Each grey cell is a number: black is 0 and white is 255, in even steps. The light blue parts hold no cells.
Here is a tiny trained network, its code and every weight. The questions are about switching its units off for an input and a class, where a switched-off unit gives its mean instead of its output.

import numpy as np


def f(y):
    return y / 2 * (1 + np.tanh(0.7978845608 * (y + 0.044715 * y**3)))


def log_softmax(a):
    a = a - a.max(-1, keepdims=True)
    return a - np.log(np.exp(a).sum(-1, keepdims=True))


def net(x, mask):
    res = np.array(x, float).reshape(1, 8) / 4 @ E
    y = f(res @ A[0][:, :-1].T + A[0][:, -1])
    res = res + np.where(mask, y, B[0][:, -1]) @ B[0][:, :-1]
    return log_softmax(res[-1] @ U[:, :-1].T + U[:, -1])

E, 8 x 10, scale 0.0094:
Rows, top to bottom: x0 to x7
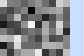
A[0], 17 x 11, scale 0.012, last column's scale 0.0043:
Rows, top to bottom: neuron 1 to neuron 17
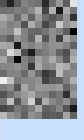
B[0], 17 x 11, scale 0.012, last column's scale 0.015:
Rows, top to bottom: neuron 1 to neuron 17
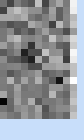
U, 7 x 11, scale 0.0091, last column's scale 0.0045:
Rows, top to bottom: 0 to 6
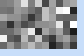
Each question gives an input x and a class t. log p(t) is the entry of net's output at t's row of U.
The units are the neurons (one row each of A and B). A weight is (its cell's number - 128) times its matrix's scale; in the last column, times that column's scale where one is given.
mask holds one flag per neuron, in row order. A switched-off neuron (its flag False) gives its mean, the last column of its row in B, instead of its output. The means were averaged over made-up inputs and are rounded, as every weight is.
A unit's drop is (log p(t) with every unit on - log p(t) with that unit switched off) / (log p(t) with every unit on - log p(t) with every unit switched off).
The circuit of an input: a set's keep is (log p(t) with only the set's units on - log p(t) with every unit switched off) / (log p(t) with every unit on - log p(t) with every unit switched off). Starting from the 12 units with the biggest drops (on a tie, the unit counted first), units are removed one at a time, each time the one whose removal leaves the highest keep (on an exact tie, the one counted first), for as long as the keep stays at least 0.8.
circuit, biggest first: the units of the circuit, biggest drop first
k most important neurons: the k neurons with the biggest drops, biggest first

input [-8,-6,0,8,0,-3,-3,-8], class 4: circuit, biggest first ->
[neuron 15]
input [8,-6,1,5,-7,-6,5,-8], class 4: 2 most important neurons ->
[neuron 9; neuron 1]
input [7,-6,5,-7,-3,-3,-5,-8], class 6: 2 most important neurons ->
[neuron 12; neuron 8]
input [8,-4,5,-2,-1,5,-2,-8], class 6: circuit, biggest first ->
[neuron 12; neuron 4]
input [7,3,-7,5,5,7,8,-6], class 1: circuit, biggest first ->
[neuron 9; neuron 1]
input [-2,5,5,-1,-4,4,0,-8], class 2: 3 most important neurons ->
[neuron 1; neuron 4; neuron 9]
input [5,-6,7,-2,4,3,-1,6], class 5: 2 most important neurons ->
[neuron 4; neuron 15]
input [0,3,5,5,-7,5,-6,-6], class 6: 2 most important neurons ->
[neuron 9; neuron 1]
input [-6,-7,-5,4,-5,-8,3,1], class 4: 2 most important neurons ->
[neuron 15; neuron 12]
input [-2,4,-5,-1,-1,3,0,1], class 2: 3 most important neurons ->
[neuron 1; neuron 4; neuron 15]
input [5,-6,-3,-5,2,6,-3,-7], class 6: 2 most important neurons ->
[neuron 12; neuron 9]
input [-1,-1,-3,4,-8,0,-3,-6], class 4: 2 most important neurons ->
[neuron 12; neuron 15]
